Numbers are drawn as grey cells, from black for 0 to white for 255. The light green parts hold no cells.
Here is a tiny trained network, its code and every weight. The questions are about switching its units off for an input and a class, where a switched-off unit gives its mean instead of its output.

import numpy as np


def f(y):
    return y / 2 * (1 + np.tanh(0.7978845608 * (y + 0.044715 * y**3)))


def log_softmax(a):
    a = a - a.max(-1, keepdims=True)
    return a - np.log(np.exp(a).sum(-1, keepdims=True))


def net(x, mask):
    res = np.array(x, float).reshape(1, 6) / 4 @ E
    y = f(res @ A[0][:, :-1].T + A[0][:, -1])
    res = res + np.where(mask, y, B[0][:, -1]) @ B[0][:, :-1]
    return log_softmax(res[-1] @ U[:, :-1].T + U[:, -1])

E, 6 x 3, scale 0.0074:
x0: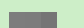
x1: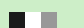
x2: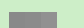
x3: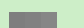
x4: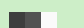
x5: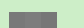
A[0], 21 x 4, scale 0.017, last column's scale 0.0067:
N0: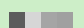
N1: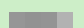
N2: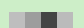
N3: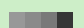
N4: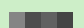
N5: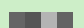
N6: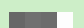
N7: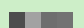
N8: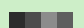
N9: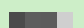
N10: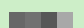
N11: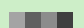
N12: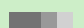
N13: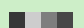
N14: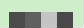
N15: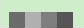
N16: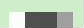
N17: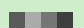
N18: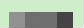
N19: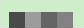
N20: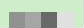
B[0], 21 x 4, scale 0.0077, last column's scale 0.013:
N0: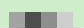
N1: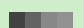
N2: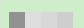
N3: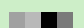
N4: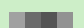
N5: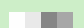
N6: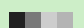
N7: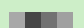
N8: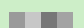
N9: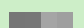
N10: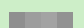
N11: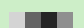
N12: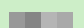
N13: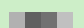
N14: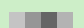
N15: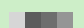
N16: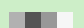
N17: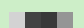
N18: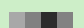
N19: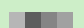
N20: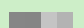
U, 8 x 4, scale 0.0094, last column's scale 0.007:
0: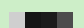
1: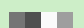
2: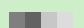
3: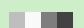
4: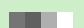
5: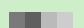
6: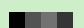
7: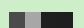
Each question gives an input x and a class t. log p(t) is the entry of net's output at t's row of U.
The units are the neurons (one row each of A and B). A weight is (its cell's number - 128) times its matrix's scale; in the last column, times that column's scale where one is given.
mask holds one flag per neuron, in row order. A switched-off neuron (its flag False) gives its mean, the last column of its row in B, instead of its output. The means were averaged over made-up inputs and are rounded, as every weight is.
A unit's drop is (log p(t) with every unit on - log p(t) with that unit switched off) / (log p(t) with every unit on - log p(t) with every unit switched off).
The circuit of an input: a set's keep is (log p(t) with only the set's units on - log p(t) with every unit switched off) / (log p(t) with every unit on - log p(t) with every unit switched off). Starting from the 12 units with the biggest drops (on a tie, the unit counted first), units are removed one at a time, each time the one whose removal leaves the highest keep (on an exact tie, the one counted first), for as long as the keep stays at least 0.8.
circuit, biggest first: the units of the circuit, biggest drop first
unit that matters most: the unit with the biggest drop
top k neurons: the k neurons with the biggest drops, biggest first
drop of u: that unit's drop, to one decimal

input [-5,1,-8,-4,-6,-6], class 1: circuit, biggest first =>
N5, N20, N14, N2
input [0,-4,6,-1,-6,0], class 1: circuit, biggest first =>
N16, N2
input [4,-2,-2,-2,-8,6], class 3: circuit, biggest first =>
N2
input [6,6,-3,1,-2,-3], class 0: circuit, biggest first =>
N17, N13, N2
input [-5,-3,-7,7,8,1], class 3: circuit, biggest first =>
N5, N8
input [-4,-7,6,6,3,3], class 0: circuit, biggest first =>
N11, N2
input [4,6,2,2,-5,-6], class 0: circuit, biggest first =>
N17, N13
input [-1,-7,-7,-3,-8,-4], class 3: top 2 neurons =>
N2, N0
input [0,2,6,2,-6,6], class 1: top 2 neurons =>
N5, N20
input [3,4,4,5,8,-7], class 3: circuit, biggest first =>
N5, N14
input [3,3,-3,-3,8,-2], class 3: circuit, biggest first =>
N5, N8
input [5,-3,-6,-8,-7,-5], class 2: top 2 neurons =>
N16, N5
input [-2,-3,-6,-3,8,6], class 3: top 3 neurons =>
N5, N8, N14
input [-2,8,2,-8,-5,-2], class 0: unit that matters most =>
N17
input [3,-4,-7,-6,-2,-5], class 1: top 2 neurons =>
N2, N16
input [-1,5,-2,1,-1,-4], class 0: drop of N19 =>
0.1
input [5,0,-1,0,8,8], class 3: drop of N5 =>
0.4
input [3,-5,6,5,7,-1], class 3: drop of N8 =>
0.1
